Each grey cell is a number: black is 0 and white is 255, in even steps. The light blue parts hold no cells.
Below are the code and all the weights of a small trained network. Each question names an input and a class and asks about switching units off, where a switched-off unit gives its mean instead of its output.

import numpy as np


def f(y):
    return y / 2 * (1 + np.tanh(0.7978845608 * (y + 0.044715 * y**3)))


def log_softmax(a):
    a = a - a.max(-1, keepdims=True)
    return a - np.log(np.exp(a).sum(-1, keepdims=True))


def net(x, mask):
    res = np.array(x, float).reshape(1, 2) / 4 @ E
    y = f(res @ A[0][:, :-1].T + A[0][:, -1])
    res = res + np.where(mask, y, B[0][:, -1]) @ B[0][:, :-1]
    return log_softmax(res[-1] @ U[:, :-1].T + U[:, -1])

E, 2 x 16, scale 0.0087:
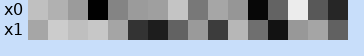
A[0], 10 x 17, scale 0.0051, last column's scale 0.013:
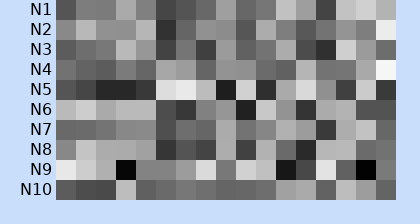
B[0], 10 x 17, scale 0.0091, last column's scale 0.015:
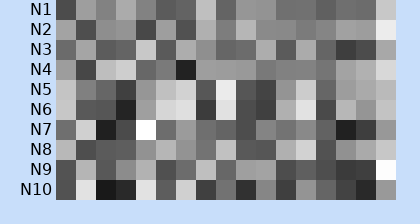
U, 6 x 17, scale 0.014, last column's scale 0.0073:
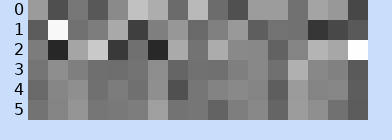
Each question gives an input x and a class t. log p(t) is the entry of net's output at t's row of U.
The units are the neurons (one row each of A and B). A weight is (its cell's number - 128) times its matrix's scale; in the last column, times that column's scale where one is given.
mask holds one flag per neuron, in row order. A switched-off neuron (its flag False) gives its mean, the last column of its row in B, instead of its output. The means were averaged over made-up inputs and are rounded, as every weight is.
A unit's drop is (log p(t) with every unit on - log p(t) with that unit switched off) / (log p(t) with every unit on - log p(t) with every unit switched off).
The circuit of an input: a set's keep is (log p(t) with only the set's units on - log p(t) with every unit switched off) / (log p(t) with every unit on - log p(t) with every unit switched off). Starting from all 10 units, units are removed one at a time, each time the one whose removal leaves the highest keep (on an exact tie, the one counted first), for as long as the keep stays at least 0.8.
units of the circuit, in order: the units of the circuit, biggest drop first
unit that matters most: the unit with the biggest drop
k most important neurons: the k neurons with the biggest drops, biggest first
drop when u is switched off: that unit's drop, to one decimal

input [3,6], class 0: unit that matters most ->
N6
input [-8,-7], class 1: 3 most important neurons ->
(N10 N1 N7)
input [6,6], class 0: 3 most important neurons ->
(N6 N8 N1)
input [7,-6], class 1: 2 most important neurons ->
(N9 N6)
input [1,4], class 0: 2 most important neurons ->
(N6 N4)
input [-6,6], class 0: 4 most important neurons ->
(N6 N9 N8 N2)
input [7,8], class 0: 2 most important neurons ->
(N6 N8)
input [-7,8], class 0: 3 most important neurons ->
(N6 N8 N9)
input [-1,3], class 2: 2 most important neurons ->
(N5 N10)
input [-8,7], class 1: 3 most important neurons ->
(N3 N1 N7)
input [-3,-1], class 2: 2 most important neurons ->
(N9 N4)
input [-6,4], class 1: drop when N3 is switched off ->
0.1
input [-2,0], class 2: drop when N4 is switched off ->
0.0
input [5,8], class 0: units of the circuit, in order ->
(N6)
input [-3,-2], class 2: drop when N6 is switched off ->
0.1
